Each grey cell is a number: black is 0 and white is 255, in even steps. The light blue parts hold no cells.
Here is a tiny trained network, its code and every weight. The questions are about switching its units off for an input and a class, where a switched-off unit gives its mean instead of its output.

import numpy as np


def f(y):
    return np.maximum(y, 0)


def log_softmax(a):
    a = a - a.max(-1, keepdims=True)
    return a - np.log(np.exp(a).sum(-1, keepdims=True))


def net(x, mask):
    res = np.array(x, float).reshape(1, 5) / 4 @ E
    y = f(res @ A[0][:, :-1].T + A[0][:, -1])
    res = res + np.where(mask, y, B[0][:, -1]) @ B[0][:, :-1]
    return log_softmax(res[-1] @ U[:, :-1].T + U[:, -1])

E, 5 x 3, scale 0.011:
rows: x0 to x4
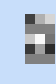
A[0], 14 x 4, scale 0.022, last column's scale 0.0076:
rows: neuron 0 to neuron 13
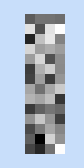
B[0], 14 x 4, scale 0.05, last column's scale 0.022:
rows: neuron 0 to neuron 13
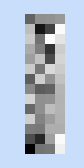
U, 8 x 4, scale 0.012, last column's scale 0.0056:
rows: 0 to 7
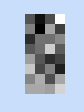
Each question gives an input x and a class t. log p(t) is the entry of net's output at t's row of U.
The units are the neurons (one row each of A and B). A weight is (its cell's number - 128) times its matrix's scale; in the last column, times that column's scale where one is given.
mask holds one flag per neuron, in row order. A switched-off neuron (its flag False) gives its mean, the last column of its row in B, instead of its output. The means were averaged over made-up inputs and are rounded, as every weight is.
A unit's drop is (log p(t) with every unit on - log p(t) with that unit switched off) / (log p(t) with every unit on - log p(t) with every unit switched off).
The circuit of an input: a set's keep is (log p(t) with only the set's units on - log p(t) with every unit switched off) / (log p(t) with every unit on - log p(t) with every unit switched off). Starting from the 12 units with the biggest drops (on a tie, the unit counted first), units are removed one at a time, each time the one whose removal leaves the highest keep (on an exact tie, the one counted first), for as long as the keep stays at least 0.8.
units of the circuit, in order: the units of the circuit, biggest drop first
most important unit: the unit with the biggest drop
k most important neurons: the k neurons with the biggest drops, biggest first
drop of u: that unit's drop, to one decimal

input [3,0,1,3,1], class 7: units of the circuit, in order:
[neuron 12; neuron 1]
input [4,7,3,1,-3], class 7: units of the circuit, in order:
[neuron 1; neuron 12]
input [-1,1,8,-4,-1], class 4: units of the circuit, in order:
[neuron 2; neuron 3]
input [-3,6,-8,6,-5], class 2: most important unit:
neuron 13
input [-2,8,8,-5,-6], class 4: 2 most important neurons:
[neuron 2; neuron 3]
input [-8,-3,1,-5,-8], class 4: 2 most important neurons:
[neuron 12; neuron 13]
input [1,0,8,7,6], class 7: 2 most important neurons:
[neuron 10; neuron 13]
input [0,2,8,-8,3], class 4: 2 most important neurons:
[neuron 3; neuron 2]
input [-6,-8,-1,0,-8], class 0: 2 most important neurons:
[neuron 2; neuron 6]
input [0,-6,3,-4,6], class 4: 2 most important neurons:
[neuron 2; neuron 5]
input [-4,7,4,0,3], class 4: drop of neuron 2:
0.1
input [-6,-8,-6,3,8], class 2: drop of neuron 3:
0.0
